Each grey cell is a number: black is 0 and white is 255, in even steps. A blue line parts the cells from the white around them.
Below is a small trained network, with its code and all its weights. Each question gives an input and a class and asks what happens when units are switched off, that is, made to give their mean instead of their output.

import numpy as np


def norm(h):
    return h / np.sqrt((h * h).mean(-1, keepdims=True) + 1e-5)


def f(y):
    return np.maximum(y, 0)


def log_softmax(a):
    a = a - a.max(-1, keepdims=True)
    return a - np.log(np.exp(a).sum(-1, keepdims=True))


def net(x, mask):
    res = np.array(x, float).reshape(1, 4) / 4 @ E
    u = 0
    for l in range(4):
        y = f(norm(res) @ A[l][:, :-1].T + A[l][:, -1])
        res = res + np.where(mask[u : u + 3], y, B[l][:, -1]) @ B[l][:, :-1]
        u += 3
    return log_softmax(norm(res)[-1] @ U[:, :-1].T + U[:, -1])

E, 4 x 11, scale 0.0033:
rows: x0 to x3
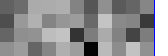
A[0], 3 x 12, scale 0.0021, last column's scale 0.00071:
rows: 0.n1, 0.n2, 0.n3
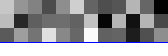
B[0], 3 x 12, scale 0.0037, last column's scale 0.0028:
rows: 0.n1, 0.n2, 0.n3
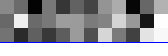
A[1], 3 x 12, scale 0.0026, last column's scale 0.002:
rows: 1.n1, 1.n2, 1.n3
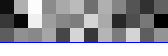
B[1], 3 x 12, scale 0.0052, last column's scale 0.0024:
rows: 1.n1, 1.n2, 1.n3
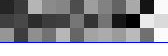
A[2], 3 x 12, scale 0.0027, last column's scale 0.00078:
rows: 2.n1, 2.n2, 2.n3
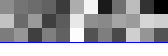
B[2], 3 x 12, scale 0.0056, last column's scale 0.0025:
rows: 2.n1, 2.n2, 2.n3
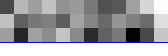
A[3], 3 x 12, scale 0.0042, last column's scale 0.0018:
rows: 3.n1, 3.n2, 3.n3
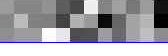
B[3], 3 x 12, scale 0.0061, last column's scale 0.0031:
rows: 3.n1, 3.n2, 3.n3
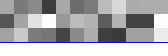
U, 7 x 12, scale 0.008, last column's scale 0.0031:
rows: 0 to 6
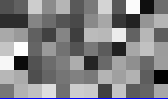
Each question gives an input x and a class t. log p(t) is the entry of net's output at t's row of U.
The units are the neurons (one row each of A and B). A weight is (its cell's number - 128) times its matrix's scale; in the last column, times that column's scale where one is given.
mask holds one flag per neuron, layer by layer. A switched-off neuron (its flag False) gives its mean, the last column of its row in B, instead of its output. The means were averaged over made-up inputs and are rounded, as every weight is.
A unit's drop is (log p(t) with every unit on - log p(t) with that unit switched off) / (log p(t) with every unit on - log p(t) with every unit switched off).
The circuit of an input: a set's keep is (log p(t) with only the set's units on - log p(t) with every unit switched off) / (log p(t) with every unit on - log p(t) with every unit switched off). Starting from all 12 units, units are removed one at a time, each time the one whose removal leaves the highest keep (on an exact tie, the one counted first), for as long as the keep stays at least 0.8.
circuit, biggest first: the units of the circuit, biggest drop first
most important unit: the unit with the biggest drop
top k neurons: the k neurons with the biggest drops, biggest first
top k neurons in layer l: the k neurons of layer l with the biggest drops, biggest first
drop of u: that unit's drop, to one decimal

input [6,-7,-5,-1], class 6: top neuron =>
(0.n3)
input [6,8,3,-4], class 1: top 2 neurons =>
(1.n2 0.n2)
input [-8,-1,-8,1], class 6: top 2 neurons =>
(2.n1 3.n2)
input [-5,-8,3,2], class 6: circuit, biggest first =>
(0.n3 3.n2 1.n3)
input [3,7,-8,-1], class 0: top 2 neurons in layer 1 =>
(1.n1 1.n3)
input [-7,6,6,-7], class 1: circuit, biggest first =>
(1.n2 0.n3)
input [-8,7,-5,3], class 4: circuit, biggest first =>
(2.n3 3.n2)
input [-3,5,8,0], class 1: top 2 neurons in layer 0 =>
(0.n2 0.n3)
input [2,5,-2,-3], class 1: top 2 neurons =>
(1.n2 0.n2)
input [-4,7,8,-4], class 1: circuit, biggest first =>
(1.n2 0.n2)
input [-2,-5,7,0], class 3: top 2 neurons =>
(3.n3 2.n2)
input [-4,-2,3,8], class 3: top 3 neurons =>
(3.n3 0.n3 1.n2)
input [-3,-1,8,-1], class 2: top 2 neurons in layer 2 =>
(2.n1 2.n3)
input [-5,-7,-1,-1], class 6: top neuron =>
(3.n2)
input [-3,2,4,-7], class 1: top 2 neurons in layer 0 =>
(0.n3 0.n1)
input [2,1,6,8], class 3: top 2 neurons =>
(3.n3 0.n2)
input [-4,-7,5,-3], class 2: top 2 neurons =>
(0.n3 3.n1)
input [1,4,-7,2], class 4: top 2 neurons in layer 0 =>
(0.n1 0.n2)
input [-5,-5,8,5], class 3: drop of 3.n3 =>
0.2
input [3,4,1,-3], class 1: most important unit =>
1.n2
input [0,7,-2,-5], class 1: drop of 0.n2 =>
0.1
